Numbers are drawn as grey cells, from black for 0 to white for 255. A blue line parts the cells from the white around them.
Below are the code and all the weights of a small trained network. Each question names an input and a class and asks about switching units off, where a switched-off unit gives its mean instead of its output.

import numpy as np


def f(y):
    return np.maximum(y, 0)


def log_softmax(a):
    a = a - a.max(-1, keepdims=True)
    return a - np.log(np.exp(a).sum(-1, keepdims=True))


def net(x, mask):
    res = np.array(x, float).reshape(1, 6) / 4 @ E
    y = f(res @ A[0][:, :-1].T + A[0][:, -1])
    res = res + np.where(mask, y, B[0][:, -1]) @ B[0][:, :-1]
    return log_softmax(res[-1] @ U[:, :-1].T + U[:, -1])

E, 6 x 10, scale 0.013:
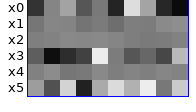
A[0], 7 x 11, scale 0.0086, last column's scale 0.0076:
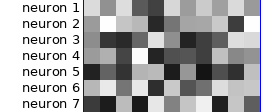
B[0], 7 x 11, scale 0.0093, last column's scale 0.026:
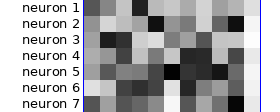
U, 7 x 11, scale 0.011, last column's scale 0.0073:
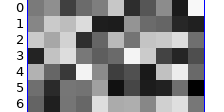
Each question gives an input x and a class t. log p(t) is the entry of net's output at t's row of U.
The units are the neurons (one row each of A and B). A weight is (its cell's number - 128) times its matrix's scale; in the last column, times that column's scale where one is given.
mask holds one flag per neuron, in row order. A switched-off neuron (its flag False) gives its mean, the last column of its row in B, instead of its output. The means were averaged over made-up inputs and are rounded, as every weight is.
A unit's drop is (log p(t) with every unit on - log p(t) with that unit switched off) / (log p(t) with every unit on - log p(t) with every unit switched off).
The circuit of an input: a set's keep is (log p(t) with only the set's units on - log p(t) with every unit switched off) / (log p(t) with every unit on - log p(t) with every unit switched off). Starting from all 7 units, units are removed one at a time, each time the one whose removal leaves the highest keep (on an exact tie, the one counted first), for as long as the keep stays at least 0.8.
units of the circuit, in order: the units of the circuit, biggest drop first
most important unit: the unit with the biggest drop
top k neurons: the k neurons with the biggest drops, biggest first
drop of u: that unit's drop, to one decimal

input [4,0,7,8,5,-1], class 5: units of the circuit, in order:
[neuron 5]
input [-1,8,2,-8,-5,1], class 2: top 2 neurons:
[neuron 1; neuron 7]
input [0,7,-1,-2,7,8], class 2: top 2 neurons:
[neuron 1; neuron 2]
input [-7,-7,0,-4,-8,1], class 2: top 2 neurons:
[neuron 1; neuron 7]
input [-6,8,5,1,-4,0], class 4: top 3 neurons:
[neuron 7; neuron 3; neuron 2]
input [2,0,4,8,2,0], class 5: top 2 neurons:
[neuron 6; neuron 5]
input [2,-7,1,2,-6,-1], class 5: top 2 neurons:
[neuron 2; neuron 6]
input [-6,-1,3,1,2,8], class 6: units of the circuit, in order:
[neuron 2; neuron 3]
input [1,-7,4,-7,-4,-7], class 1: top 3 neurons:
[neuron 2; neuron 7; neuron 3]
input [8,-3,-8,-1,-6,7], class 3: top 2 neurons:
[neuron 4; neuron 6]
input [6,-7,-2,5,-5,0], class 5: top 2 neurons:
[neuron 5; neuron 6]
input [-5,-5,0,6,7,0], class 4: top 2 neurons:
[neuron 1; neuron 3]
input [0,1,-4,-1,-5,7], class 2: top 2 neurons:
[neuron 1; neuron 2]
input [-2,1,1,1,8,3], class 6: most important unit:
neuron 2
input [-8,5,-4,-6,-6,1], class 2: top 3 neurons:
[neuron 1; neuron 7; neuron 5]
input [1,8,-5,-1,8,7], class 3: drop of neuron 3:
0.3
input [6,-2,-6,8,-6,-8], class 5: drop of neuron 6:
0.0
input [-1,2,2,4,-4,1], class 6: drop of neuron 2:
0.1
